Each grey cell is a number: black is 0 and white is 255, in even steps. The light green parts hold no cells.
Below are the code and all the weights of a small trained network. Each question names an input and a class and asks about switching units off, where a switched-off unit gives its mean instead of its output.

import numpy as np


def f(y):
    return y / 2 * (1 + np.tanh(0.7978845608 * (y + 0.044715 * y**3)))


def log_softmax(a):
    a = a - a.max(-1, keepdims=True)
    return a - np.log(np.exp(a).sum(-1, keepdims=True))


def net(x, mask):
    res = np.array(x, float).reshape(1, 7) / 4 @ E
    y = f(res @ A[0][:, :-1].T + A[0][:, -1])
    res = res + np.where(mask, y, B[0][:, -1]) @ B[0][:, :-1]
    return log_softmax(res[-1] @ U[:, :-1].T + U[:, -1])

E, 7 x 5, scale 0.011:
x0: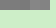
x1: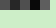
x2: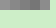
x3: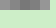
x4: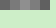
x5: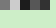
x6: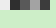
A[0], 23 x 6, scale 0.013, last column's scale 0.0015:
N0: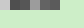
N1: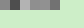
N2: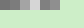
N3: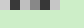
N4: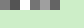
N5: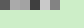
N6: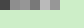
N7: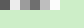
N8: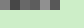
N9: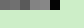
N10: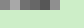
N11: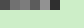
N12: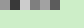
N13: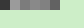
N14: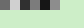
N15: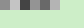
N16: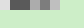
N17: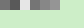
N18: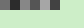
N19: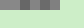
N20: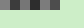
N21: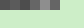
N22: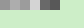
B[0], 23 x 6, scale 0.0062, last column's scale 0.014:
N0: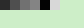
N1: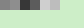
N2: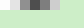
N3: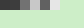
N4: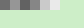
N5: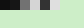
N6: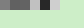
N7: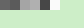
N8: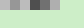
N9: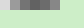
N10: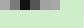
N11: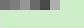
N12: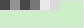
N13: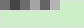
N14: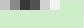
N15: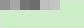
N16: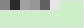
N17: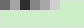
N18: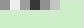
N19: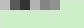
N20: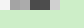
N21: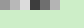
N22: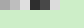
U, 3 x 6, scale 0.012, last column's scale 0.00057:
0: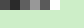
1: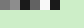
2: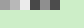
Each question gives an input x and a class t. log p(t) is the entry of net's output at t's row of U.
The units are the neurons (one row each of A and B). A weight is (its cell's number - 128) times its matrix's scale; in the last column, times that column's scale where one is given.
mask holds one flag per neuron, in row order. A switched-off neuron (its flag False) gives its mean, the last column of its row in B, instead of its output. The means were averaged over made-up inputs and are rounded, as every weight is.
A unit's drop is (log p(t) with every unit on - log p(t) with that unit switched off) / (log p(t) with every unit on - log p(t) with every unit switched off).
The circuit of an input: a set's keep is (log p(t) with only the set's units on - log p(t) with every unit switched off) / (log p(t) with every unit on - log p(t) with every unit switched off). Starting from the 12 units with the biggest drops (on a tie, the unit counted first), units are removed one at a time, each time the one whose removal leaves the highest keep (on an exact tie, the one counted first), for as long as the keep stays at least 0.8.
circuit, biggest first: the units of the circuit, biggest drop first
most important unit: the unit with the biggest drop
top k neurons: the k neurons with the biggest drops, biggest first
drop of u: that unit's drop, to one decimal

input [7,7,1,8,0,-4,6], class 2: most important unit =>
N18
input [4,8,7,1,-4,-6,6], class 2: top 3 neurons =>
N18; N20; N8
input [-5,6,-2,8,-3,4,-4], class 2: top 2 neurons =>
N21; N20
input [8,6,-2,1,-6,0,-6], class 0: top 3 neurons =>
N5; N22; N2
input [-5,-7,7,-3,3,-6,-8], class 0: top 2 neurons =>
N5; N7
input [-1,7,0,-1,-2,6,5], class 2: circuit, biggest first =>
N20; N21
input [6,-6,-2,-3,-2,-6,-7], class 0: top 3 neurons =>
N5; N7; N6
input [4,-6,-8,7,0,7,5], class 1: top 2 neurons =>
N14; N15
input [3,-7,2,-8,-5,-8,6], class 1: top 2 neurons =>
N12; N1
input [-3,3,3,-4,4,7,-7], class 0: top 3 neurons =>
N5; N7; N13
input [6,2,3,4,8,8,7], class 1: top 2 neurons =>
N14; N5
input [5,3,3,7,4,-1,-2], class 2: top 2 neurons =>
N3; N0
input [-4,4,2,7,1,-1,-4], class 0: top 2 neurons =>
N5; N22
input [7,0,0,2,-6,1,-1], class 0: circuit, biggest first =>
N14
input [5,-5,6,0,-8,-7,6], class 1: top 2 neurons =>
N12; N1
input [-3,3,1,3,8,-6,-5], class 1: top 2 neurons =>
N4; N17
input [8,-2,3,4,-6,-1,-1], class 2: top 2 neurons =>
N3; N0
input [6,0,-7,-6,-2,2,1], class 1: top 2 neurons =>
N5; N7
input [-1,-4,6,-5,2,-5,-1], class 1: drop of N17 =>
0.1
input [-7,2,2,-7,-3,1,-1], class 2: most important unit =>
N3
